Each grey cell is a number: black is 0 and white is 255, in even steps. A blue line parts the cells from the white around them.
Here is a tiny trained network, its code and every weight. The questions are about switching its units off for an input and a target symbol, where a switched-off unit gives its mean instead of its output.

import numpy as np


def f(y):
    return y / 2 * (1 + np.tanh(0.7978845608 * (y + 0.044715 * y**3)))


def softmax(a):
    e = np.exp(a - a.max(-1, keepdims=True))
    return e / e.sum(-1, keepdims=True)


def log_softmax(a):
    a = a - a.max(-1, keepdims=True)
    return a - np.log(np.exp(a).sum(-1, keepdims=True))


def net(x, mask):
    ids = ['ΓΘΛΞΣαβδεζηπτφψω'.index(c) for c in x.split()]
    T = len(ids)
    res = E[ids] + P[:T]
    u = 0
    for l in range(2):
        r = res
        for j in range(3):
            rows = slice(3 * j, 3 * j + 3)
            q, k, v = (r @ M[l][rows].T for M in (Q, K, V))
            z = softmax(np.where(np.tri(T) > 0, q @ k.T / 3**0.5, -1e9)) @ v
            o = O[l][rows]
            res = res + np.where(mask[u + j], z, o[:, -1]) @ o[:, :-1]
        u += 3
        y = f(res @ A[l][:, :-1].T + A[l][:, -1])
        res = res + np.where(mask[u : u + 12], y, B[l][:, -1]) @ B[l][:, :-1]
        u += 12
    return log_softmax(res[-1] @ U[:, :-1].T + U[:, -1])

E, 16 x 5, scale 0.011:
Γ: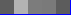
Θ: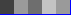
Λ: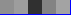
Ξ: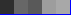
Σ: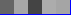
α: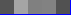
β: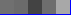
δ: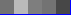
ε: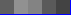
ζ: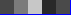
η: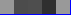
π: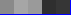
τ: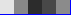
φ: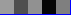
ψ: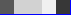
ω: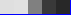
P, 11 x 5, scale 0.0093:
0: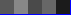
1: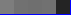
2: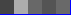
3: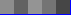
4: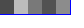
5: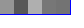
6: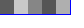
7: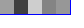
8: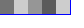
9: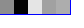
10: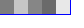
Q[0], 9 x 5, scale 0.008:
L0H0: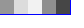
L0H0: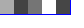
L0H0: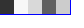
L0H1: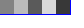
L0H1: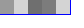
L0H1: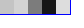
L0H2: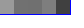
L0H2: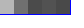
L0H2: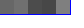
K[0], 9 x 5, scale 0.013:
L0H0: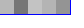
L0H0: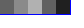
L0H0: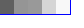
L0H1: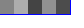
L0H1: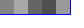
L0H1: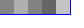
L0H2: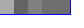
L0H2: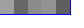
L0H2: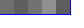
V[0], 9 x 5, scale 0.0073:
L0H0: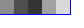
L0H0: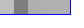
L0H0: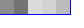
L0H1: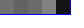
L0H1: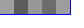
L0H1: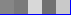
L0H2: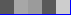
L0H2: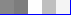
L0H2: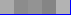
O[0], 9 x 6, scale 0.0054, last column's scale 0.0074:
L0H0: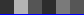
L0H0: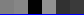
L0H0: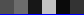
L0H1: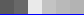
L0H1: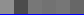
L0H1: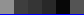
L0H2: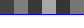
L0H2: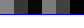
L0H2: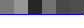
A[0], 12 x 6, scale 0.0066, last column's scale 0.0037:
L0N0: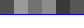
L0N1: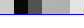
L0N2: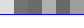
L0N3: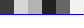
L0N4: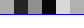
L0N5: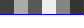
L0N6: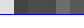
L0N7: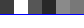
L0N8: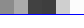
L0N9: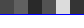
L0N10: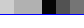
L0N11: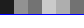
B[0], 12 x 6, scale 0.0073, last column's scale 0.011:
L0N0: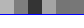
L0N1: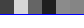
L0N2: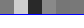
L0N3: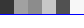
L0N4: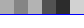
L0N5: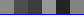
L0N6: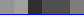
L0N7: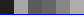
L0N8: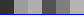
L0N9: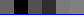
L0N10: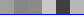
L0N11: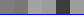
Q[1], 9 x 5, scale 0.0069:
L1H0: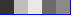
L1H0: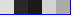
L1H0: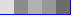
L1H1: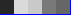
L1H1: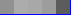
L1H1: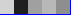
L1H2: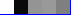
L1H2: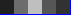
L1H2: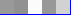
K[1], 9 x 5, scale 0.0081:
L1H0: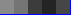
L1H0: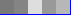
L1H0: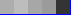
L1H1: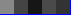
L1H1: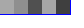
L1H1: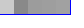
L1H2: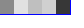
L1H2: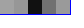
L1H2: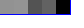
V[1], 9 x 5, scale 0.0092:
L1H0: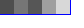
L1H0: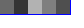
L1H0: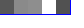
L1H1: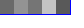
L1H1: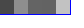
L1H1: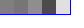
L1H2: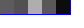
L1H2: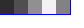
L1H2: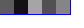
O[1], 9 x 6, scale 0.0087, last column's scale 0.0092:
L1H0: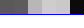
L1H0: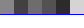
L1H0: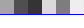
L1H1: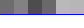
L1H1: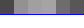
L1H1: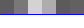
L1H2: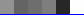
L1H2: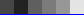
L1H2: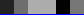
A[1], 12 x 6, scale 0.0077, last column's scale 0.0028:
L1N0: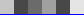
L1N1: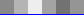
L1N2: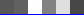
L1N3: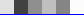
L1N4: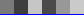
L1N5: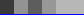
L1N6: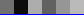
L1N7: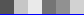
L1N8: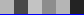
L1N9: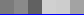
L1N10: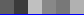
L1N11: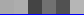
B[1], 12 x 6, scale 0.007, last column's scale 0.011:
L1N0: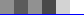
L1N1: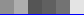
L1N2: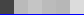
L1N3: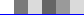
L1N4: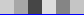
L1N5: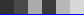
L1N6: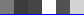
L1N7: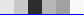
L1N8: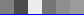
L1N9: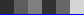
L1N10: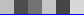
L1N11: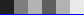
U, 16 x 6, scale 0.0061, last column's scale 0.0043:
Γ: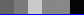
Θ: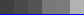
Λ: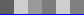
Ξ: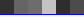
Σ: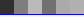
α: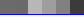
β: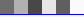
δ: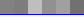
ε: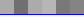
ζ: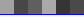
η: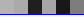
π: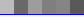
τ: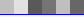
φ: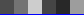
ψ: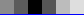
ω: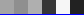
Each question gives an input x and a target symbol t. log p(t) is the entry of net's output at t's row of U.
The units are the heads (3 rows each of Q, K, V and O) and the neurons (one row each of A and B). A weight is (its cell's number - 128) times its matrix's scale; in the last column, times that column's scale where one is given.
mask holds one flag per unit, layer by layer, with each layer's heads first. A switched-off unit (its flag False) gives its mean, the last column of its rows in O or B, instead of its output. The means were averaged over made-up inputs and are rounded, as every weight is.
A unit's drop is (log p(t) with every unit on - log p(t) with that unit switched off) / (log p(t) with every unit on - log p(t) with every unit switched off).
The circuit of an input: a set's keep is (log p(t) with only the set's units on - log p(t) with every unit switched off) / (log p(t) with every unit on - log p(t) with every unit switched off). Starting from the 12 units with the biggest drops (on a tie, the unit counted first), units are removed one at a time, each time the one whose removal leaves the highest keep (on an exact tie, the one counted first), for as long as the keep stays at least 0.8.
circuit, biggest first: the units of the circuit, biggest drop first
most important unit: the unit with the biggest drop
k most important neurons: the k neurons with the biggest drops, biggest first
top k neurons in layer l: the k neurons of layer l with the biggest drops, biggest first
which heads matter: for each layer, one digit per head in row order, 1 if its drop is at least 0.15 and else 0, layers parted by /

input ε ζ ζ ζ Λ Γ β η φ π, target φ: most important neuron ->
L0N4
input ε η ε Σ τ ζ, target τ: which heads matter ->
000 / 101
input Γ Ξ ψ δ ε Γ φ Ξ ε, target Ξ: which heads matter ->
100 / 001
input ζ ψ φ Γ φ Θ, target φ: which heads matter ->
011 / 101
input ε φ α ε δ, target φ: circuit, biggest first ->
L0N4; L1H0; L1H2; L0H0
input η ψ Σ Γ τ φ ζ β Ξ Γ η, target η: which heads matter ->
010 / 110
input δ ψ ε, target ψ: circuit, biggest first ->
L0H0; L1H1; L0N5
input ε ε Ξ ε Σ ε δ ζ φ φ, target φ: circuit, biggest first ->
L0H1; L1H0; L0N4
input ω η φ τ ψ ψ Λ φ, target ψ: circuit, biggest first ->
L0H0; L0N5; L1H1
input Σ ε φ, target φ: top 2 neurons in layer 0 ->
L0N4; L0N10
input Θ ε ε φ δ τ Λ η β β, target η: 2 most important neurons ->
L0N4; L0N1
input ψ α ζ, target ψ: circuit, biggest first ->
L1H1; L0N5; L0H0
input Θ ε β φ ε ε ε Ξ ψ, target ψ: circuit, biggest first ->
L0H0; L1H1; L0N5; L0H2
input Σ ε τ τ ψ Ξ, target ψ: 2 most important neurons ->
L0N5; L0N8
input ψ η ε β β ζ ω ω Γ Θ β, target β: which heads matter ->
100 / 110
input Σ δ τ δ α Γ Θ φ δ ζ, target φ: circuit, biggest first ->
L0H1; L1H0
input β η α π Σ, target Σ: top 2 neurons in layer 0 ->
L0N4; L0N7
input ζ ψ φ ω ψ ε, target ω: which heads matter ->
000 / 010
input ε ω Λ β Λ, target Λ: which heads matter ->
000 / 100
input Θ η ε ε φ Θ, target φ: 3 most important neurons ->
L0N4; L1N7; L0N10
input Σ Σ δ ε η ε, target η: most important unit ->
L0N4
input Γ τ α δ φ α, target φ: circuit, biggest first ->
L0N4; L0H1; L1H0; L1H2
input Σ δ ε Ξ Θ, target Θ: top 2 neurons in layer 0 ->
L0N11; L0N5
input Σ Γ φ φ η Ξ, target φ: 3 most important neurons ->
L0N4; L0N10; L0N8
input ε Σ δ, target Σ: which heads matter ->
010 / 101
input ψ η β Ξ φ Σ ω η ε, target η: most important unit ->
L1N7
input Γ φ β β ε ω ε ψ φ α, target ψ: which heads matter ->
100 / 010
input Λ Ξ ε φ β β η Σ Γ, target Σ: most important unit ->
L0H0
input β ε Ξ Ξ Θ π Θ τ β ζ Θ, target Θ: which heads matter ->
101 / 000
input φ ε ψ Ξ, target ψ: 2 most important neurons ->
L0N5; L0N11
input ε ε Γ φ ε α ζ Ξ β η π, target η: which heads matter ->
010 / 101
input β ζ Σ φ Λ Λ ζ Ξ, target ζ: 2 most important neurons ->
L0N3; L0N7
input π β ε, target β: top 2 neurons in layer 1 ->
L1N7; L1N0
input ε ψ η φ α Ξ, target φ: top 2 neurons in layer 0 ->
L0N4; L0N10
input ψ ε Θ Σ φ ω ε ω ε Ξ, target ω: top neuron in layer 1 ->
L1N10
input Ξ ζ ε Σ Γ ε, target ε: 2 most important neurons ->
L1N3; L0N7
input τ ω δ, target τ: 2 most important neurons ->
L1N7; L0N4
